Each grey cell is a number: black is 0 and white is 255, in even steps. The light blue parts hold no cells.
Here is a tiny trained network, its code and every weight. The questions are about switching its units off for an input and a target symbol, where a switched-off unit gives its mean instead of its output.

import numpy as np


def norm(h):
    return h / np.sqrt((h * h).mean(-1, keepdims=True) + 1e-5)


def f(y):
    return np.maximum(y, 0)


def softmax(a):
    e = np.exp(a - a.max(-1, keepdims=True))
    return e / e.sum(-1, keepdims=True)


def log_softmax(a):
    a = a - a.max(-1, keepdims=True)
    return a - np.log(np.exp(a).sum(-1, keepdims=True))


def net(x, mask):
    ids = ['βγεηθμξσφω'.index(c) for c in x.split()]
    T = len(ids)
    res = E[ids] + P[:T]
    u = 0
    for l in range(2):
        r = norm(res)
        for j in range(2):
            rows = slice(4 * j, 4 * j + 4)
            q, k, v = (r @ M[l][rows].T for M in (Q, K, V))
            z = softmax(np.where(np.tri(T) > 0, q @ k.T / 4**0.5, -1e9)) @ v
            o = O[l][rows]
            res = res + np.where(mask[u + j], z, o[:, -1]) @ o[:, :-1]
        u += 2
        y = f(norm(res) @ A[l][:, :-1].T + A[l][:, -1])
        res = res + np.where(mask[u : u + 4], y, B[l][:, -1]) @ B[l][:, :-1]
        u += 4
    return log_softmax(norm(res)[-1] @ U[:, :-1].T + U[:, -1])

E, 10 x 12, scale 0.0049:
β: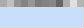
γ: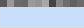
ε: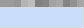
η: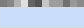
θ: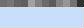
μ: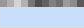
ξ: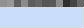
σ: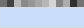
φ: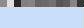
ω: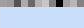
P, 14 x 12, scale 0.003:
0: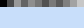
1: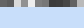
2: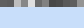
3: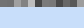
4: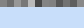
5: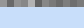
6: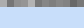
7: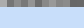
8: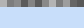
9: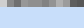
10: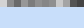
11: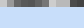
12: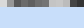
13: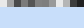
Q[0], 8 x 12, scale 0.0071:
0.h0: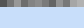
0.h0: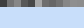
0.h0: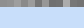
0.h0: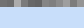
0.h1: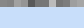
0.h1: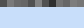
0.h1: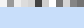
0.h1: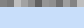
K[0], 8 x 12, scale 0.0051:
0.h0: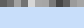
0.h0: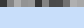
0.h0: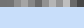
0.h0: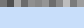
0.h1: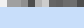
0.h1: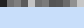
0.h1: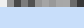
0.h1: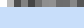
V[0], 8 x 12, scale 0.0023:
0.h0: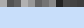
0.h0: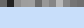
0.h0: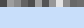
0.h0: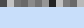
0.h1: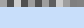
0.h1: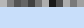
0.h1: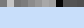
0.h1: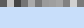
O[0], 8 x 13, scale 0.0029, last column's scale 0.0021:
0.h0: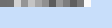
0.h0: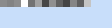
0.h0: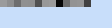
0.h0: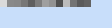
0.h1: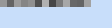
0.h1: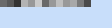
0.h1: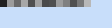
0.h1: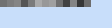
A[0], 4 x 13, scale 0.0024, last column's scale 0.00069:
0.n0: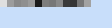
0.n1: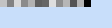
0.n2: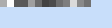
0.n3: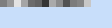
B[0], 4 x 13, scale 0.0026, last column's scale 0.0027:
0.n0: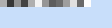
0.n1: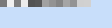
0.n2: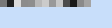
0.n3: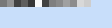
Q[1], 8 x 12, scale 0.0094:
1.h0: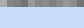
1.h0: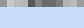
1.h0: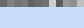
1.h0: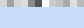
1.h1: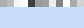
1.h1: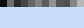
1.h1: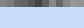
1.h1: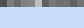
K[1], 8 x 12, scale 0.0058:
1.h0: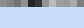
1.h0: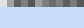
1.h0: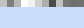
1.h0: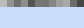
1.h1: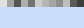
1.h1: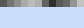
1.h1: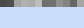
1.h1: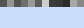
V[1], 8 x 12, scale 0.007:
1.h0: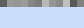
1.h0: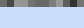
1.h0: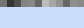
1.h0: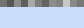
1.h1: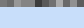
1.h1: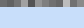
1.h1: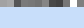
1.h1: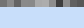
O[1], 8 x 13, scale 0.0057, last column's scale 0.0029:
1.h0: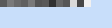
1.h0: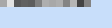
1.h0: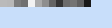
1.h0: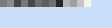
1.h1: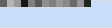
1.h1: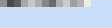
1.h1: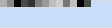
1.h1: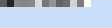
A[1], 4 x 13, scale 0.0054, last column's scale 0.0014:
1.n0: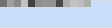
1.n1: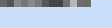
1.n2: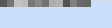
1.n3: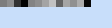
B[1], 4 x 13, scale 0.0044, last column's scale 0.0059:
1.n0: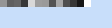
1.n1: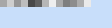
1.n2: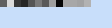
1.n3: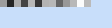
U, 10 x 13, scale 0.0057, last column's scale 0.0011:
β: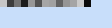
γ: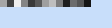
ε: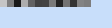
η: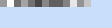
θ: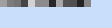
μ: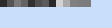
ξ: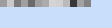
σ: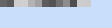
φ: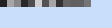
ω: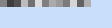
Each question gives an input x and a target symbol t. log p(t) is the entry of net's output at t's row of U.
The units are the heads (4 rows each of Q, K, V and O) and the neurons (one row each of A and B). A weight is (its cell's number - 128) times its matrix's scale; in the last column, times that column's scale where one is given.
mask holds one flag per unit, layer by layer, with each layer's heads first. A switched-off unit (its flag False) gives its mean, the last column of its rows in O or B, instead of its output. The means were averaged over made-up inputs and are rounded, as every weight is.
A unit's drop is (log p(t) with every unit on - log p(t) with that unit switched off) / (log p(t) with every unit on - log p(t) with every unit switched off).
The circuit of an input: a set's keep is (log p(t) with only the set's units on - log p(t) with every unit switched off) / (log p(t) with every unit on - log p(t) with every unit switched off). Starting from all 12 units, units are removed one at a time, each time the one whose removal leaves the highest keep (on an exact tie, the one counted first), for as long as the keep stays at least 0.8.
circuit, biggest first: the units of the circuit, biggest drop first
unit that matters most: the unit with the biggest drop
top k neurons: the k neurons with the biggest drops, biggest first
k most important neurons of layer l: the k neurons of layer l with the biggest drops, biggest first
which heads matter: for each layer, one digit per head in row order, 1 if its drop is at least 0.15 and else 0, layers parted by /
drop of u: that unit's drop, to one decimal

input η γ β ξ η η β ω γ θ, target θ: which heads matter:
00 / 11
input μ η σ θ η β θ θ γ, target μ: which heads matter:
00 / 10
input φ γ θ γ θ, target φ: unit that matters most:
1.h0
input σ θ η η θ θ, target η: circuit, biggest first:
(1.h0 1.n1)
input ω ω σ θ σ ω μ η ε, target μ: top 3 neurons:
(0.n1 1.n1 0.n3)
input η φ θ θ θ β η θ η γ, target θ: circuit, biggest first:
(1.h0 0.h0)
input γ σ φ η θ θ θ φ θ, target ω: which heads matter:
10 / 01
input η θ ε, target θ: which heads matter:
00 / 01
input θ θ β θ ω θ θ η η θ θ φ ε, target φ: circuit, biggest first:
(1.h1 1.n2 0.n2)
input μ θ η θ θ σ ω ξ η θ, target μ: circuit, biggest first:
(1.h0 1.h1)
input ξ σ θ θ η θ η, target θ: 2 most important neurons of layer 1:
(1.n0 1.n1)
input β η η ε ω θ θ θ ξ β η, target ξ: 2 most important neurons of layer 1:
(1.n2 1.n3)
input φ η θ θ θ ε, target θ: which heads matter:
00 / 00
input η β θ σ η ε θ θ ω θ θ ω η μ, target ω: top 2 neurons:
(0.n3 0.n0)
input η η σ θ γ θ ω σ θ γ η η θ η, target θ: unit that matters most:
1.n0
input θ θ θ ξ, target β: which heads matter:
00 / 11
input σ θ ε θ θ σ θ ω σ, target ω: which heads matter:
00 / 01
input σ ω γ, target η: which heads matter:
00 / 10
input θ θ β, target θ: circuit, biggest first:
(1.n0 0.n2 1.h1)
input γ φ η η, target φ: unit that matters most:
1.n2
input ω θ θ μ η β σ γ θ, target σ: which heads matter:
00 / 10
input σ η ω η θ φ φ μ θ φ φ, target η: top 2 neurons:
(1.n0 1.n1)
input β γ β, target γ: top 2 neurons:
(0.n2 1.n1)
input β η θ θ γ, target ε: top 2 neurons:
(0.n2 1.n0)
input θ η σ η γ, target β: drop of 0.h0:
0.1
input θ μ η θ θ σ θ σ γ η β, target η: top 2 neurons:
(0.n2 1.n2)
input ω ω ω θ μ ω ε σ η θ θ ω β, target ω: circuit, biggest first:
(1.h1)
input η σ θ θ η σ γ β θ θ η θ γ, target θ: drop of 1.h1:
0.2
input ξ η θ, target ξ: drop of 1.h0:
0.3
